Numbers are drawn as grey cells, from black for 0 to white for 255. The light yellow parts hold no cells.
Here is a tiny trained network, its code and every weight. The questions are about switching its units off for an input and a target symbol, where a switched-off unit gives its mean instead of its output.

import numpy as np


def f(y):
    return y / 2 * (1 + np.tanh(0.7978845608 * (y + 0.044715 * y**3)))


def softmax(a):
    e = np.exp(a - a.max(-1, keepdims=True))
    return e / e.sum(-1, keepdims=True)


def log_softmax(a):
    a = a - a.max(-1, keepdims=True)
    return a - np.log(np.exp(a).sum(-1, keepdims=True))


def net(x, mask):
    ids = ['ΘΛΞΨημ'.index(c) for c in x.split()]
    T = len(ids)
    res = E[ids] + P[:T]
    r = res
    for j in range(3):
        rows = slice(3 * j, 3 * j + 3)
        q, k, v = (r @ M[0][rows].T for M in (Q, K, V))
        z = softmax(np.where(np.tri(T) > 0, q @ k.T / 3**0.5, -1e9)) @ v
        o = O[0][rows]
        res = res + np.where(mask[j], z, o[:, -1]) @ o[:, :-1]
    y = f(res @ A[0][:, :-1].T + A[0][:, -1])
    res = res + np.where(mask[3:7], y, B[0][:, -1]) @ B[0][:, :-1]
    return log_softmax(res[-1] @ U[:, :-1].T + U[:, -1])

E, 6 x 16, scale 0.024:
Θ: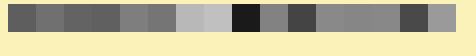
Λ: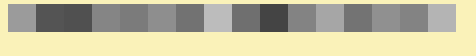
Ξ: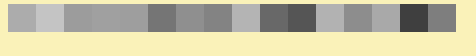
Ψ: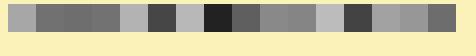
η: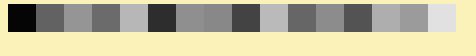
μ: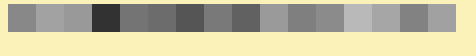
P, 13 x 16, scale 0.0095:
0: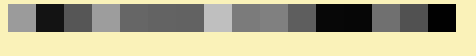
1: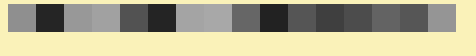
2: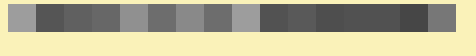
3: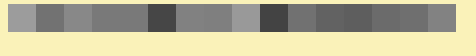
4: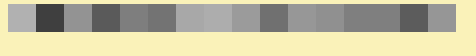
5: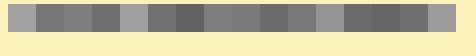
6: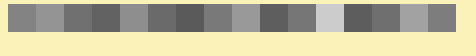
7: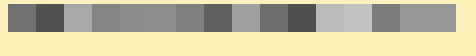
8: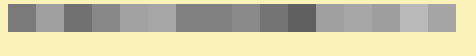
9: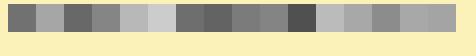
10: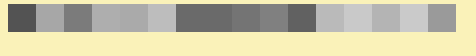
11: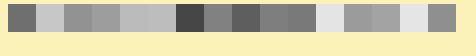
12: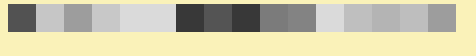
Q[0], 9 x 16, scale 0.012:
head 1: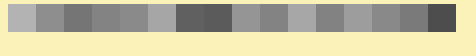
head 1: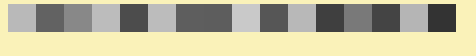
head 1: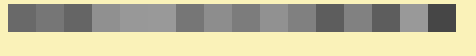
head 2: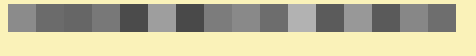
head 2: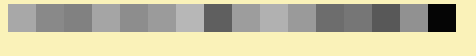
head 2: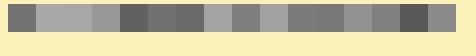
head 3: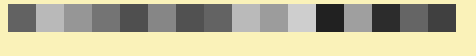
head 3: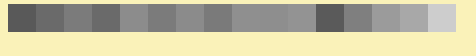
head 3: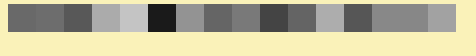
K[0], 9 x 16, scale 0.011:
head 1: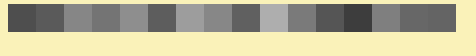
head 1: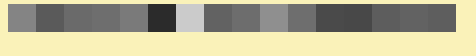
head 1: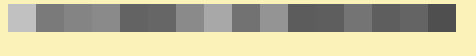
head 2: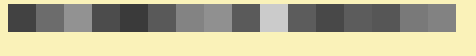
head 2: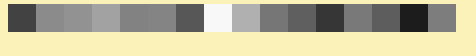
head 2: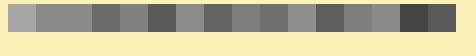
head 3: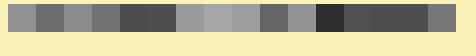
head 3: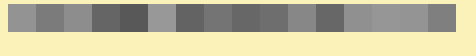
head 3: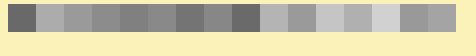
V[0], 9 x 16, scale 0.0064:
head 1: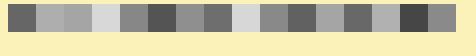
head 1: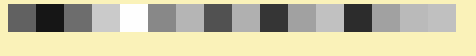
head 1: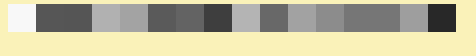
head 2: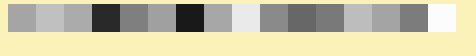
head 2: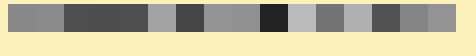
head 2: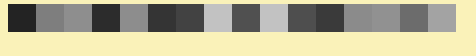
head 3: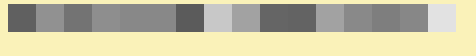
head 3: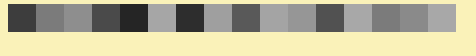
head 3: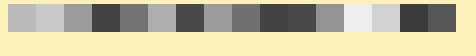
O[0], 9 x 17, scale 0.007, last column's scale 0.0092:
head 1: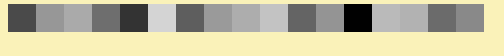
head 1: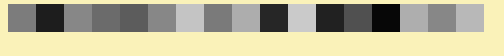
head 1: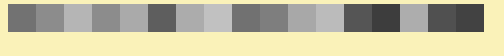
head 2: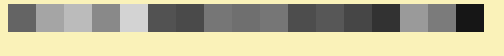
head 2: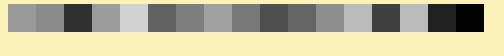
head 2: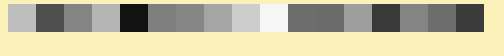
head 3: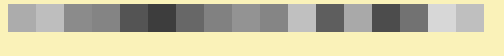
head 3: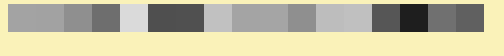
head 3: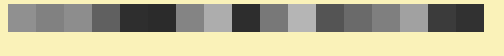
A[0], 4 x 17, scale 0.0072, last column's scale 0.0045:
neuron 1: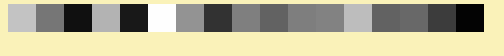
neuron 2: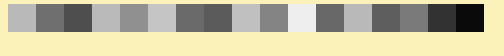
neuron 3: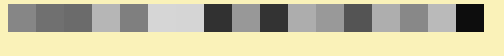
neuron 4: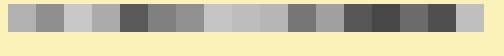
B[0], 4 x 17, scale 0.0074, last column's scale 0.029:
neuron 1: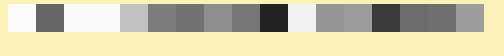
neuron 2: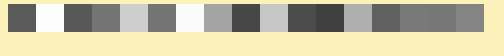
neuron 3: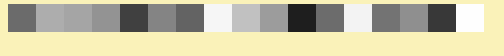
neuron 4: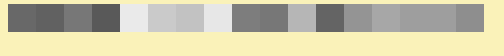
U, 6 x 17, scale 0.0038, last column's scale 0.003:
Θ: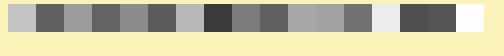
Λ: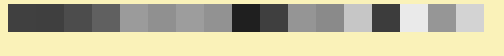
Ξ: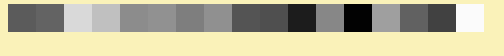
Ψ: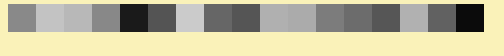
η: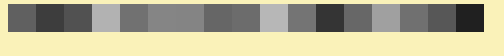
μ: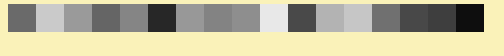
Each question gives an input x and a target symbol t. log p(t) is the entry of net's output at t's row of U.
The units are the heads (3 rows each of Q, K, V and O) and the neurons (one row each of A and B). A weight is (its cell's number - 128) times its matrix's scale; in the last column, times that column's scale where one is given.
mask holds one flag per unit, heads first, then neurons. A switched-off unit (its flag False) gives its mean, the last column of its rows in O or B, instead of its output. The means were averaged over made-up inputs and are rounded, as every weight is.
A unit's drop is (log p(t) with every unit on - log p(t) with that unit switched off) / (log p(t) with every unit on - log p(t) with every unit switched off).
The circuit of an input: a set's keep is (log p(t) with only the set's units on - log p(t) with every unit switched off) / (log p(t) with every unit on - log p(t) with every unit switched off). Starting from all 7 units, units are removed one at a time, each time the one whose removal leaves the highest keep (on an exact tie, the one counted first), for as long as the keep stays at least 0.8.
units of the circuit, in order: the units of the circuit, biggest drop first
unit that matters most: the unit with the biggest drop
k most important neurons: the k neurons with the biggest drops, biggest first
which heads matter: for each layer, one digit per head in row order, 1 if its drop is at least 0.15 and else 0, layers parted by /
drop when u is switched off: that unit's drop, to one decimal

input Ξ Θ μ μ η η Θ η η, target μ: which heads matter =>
111
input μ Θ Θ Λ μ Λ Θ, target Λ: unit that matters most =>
neuron 3
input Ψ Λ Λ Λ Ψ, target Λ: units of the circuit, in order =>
[head 2; head 1]
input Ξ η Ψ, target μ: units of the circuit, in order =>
[head 3; neuron 3]
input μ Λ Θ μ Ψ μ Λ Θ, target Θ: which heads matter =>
011
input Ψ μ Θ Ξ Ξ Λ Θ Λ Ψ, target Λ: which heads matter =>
110
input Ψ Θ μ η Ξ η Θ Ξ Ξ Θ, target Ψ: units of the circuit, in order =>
[head 3; head 1]
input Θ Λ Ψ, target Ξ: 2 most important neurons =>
[neuron 1; neuron 3]
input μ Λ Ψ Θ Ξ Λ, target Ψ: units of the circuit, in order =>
[head 3; neuron 3; head 2]
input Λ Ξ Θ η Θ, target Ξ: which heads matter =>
110
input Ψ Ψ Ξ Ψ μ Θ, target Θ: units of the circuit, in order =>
[neuron 3; head 2; head 3]
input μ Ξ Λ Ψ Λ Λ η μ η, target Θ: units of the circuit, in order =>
[neuron 3; head 3; head 2]
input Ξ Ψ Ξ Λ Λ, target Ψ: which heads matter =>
011
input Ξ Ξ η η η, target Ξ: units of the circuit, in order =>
[head 1]
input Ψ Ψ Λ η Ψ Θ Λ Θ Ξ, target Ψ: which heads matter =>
001
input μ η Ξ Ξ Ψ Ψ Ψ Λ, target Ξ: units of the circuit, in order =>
[head 3; neuron 1]
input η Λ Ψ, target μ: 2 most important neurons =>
[neuron 2; neuron 3]
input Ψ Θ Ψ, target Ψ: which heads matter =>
110
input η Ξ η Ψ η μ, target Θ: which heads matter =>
100
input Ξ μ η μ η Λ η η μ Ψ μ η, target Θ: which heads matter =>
011
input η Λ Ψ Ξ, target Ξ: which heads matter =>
010
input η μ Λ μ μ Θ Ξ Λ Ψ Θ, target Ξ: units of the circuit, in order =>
[head 3]
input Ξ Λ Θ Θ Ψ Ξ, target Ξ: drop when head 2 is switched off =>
0.2
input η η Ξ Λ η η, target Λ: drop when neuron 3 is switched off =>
0.3
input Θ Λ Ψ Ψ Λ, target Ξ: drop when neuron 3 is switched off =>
1.0
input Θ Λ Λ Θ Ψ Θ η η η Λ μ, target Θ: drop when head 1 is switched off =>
0.3
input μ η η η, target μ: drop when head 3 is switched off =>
0.1
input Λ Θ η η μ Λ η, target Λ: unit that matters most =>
neuron 3
